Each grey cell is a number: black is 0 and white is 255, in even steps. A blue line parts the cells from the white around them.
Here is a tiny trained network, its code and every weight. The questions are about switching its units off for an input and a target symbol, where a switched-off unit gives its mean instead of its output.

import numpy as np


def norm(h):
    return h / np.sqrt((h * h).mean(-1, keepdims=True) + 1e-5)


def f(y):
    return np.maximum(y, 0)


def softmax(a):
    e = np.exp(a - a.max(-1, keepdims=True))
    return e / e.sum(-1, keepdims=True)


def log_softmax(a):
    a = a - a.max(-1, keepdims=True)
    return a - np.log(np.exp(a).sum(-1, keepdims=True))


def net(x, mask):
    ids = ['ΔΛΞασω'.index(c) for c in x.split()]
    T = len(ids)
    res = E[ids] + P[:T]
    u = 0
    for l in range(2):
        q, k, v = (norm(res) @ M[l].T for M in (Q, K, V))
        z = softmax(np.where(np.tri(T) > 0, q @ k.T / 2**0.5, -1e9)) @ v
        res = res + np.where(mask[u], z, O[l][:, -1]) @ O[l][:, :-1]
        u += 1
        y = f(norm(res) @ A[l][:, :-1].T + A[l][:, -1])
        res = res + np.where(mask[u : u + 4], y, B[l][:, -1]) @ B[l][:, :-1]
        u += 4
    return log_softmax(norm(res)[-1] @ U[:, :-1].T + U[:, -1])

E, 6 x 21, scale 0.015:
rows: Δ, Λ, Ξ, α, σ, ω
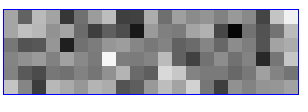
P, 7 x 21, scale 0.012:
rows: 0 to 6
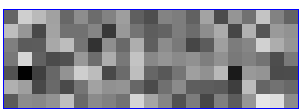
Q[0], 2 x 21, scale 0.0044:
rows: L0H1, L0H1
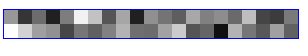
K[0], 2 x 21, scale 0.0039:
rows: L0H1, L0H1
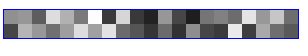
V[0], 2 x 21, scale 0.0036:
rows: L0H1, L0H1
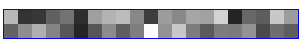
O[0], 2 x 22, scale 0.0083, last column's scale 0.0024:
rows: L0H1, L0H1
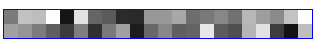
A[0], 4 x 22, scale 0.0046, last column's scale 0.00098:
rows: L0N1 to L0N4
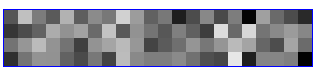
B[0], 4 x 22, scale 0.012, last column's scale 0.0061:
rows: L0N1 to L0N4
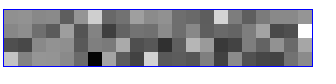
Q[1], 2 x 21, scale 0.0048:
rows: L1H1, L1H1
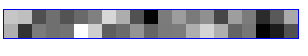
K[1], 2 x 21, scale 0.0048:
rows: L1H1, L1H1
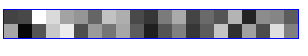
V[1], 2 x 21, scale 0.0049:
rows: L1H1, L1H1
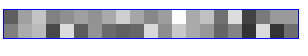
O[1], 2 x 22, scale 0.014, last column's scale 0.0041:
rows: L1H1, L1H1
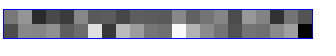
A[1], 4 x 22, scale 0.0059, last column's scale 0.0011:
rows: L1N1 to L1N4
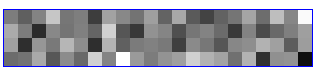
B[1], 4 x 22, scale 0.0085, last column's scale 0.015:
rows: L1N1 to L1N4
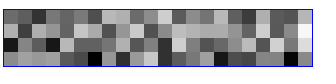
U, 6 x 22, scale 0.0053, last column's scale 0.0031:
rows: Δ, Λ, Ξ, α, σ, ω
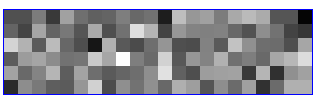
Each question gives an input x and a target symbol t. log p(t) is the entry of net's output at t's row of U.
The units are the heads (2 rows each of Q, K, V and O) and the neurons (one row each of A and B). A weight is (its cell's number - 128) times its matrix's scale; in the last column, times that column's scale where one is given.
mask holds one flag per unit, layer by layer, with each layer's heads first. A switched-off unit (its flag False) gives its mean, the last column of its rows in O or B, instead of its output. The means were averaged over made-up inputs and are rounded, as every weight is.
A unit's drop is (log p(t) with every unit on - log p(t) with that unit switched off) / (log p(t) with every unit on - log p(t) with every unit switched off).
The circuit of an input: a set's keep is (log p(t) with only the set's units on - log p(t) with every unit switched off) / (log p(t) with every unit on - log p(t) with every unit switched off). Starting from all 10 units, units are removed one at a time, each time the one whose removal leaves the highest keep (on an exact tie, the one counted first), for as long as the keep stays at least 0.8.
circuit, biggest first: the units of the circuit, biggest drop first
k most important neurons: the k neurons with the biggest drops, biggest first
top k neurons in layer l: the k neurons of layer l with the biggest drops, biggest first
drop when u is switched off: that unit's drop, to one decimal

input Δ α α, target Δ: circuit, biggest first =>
L1N3
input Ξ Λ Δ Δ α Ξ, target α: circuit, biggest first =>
L0N4; L1H1
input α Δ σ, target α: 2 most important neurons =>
L0N3; L0N2
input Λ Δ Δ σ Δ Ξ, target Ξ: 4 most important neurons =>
L1N4; L0N1; L1N2; L0N2
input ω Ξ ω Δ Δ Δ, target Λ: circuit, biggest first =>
L1N4; L1H1
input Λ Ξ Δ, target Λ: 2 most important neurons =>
L1N4; L1N3
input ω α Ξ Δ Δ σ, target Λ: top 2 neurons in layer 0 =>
L0N2; L0N1
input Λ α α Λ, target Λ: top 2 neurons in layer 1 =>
L1N4; L1N1
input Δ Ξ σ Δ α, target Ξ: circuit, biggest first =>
L1H1; L0N2
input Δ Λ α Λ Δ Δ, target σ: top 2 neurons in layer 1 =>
L1N3; L1N2
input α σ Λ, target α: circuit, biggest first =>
L0N3; L1H1
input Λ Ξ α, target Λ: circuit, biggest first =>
L1H1; L1N4
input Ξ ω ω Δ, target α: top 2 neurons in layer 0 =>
L0N4; L0N2
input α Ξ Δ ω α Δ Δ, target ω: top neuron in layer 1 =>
L1N2
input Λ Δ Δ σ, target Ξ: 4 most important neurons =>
L1N4; L1N2; L0N1; L1N3
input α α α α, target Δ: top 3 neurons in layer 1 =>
L1N3; L1N2; L1N1
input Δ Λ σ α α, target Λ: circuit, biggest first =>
L1H1; L1N4; L0N2
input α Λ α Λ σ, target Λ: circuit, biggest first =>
L1H1; L1N4
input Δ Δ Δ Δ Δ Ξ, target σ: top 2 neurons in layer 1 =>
L1N3; L1N2
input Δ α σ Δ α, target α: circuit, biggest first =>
L1H1
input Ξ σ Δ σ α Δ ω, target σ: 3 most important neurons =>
L1N3; L0N2; L0N3
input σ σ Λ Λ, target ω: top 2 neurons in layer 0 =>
L0N2; L0N4
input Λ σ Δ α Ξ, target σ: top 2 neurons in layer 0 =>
L0N3; L0N2
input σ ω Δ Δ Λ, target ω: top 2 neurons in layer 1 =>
L1N2; L1N1
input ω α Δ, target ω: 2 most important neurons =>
L0N4; L1N2
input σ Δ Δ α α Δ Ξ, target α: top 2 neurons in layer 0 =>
L0N2; L0N3
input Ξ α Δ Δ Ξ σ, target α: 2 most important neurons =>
L0N4; L0N2
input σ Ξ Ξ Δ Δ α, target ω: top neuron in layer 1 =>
L1N1
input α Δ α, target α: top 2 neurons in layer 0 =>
L0N3; L0N2
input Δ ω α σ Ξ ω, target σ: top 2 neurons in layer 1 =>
L1N3; L1N2
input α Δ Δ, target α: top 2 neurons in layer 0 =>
L0N3; L0N2
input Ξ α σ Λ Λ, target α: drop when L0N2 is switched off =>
0.4
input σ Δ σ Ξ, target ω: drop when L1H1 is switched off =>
1.8
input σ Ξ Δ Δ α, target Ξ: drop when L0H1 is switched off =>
0.1
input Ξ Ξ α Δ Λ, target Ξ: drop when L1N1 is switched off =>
0.0
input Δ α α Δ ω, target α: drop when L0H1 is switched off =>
0.1
